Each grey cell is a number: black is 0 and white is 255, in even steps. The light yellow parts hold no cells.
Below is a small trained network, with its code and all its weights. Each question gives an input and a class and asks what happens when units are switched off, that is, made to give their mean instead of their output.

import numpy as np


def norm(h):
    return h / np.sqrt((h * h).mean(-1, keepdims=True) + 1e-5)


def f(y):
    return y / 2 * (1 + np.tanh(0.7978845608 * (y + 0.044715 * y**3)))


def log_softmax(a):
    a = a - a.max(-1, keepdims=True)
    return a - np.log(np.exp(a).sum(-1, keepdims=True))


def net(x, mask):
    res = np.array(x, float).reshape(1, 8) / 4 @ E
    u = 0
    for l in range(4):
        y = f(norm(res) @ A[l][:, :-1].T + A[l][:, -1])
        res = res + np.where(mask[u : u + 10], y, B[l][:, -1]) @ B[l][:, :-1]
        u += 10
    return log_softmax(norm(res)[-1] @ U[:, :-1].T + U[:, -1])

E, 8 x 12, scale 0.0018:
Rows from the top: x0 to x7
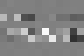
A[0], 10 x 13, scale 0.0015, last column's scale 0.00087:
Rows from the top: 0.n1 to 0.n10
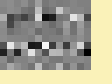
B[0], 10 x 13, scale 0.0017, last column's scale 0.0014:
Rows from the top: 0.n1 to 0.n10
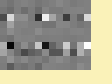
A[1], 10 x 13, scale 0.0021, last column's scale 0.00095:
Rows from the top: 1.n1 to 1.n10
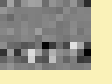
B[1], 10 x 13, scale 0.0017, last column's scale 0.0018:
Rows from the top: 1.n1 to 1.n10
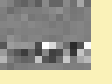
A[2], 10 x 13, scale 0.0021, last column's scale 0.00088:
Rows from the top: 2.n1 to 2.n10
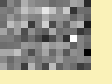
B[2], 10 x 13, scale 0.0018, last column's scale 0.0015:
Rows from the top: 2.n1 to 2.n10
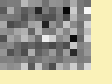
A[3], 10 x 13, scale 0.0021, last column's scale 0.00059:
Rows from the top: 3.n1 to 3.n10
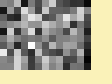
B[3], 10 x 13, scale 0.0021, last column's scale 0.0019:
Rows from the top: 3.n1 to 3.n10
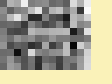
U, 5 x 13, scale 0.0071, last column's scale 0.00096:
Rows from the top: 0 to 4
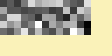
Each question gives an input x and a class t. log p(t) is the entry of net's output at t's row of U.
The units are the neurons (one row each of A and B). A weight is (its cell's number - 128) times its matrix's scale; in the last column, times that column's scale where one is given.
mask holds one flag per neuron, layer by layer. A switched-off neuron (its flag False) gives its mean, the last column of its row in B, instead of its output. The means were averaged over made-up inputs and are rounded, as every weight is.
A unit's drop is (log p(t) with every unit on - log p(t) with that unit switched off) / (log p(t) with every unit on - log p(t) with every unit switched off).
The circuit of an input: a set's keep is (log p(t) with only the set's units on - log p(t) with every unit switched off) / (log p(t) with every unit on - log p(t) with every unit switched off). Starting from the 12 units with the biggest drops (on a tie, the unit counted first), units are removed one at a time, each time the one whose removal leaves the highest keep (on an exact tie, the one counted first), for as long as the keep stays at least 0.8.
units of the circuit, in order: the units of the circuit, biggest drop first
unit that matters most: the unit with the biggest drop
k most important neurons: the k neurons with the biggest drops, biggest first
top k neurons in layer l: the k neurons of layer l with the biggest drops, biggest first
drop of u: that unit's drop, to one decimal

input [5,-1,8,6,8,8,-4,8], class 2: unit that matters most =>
2.n2
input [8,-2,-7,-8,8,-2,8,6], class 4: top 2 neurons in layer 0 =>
(0.n7 0.n3)
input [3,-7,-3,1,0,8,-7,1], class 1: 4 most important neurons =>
(3.n7 1.n7 0.n3 2.n6)
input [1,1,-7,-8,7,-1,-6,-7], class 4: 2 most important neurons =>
(1.n7 0.n7)
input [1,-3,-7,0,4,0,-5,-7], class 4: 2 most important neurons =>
(1.n7 3.n3)
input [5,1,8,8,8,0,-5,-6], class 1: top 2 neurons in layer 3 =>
(3.n8 3.n3)
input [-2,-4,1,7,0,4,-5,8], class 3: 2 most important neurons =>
(1.n7 0.n3)
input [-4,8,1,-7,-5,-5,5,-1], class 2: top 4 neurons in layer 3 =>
(3.n8 3.n1 3.n10 3.n9)
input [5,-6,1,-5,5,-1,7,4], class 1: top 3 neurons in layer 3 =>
(3.n1 3.n8 3.n2)
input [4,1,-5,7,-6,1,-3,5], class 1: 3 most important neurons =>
(3.n7 1.n9 2.n2)
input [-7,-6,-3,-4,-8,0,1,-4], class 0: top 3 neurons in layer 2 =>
(2.n6 2.n4 2.n8)
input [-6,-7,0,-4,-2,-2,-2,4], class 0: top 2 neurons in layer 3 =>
(3.n5 3.n3)
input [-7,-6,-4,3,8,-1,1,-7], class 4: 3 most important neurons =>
(0.n7 1.n7 0.n3)
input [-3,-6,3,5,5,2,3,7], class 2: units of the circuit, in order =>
(2.n2)
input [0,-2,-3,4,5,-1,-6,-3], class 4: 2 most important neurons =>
(1.n7 0.n7)
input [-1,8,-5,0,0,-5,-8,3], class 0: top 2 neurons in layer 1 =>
(1.n7 1.n9)
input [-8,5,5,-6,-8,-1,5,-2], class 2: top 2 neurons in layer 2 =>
(2.n6 2.n4)
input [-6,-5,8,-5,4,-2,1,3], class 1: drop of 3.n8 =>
0.2
